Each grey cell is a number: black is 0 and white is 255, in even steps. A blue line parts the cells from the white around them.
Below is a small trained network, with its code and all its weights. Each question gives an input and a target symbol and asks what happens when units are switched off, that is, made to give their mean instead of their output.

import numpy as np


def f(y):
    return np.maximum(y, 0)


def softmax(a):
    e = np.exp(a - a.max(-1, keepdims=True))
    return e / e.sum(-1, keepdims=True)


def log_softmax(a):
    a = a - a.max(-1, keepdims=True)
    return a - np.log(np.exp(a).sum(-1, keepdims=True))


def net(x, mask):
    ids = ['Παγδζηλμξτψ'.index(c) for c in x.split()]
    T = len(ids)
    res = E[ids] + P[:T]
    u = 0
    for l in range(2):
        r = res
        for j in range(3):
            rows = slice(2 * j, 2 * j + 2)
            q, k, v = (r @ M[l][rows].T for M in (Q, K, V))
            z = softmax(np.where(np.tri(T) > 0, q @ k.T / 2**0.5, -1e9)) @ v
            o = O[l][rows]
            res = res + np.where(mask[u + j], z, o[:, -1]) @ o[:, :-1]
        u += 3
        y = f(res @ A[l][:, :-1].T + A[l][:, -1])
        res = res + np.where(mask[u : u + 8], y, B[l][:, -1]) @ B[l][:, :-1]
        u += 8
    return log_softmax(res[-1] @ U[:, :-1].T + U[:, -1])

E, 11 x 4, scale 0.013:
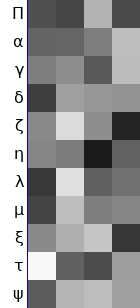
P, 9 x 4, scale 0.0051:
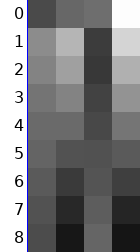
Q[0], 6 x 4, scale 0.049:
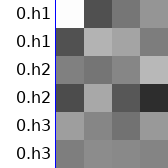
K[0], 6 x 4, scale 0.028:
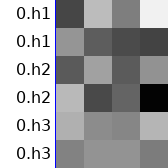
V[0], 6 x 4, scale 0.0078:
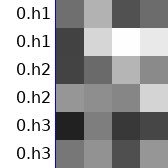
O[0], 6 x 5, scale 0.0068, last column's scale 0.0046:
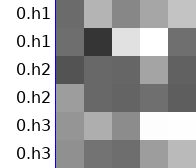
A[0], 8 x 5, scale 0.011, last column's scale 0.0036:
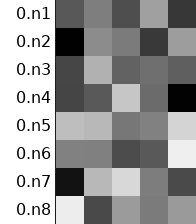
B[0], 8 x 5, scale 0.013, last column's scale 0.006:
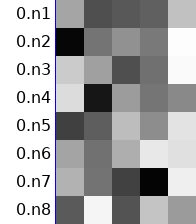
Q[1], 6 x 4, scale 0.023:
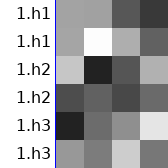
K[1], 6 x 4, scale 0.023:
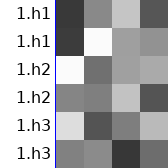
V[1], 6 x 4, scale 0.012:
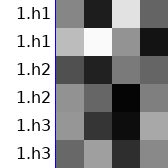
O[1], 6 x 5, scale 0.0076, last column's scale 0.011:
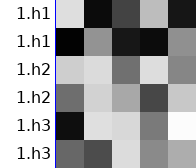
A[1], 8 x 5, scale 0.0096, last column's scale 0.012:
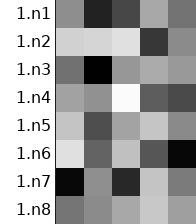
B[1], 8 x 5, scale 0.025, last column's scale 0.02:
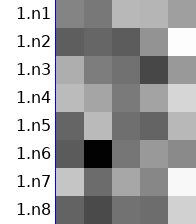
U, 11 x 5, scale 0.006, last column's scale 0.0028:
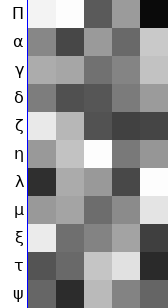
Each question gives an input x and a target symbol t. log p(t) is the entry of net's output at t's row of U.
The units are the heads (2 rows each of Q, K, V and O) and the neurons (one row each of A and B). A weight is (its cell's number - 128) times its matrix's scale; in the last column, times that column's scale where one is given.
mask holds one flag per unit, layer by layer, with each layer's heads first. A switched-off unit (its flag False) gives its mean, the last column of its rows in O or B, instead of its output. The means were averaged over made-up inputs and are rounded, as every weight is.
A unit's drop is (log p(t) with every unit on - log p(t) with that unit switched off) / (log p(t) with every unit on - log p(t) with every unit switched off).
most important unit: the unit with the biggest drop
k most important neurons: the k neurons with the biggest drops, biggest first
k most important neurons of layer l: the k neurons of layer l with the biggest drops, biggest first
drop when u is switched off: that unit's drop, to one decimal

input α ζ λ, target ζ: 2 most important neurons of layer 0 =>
0.n2, 0.n7
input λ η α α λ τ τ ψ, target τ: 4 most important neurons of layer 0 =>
0.n6, 0.n8, 0.n7, 0.n5
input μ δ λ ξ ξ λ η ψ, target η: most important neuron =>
0.n2
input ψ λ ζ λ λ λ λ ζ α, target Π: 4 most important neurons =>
0.n7, 1.n5, 0.n4, 1.n2
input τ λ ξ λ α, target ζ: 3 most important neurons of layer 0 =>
0.n2, 0.n7, 0.n6
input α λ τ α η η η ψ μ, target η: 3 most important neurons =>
0.n2, 1.n7, 0.n3
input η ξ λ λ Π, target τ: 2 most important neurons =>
0.n1, 0.n2
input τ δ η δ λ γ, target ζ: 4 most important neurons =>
1.n3, 0.n6, 0.n3, 0.n8
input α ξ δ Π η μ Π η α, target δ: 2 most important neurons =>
1.n8, 1.n6
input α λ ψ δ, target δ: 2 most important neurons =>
1.n6, 0.n3
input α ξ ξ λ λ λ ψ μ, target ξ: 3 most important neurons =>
0.n3, 0.n7, 1.n1
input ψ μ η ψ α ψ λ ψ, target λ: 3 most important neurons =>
0.n3, 0.n7, 1.n4
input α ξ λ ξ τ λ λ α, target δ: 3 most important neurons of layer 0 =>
0.n8, 0.n7, 0.n2
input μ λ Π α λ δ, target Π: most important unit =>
0.n3
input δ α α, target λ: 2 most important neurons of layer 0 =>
0.n7, 0.n4
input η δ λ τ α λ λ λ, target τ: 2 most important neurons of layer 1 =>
1.n2, 1.n8
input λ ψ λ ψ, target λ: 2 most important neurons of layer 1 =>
1.n7, 1.n4
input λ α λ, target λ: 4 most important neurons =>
0.n5, 0.n2, 0.n7, 0.n6
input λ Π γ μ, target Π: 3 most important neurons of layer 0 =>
0.n3, 0.n7, 0.n1
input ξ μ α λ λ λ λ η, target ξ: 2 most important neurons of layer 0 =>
0.n4, 0.n7
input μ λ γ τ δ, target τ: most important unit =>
0.h1
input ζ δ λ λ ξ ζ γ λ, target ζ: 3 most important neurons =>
0.n7, 0.n2, 1.n2
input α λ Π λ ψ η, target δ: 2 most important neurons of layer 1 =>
1.n8, 1.n6
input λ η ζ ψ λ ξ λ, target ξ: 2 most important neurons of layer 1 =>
1.n1, 1.n7
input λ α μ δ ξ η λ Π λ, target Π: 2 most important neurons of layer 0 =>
0.n3, 0.n2
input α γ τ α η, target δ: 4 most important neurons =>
1.n6, 1.n8, 1.n5, 0.n8
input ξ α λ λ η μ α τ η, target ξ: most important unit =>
0.n8
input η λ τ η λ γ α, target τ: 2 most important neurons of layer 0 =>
0.n7, 0.n6
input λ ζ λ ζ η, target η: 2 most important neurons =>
0.n7, 1.n7
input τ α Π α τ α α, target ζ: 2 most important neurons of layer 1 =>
1.n3, 1.n5
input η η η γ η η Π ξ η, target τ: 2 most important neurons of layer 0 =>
0.n2, 0.n7
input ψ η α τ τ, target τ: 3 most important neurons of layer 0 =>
0.n8, 0.n7, 0.n3
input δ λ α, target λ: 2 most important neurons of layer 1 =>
1.n5, 1.n8
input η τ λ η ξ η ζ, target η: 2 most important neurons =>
0.n2, 0.n6
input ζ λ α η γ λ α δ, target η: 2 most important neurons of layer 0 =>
0.n2, 0.n3
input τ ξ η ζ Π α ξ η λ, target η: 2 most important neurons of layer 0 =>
0.n2, 0.n6
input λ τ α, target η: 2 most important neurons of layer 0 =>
0.n7, 0.n2
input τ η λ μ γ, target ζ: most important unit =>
0.h3
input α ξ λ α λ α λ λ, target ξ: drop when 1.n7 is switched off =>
0.1
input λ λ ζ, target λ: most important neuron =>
0.n6
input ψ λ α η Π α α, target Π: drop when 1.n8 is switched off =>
-0.1
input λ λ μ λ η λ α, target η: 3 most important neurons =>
0.n7, 1.n7, 1.n8
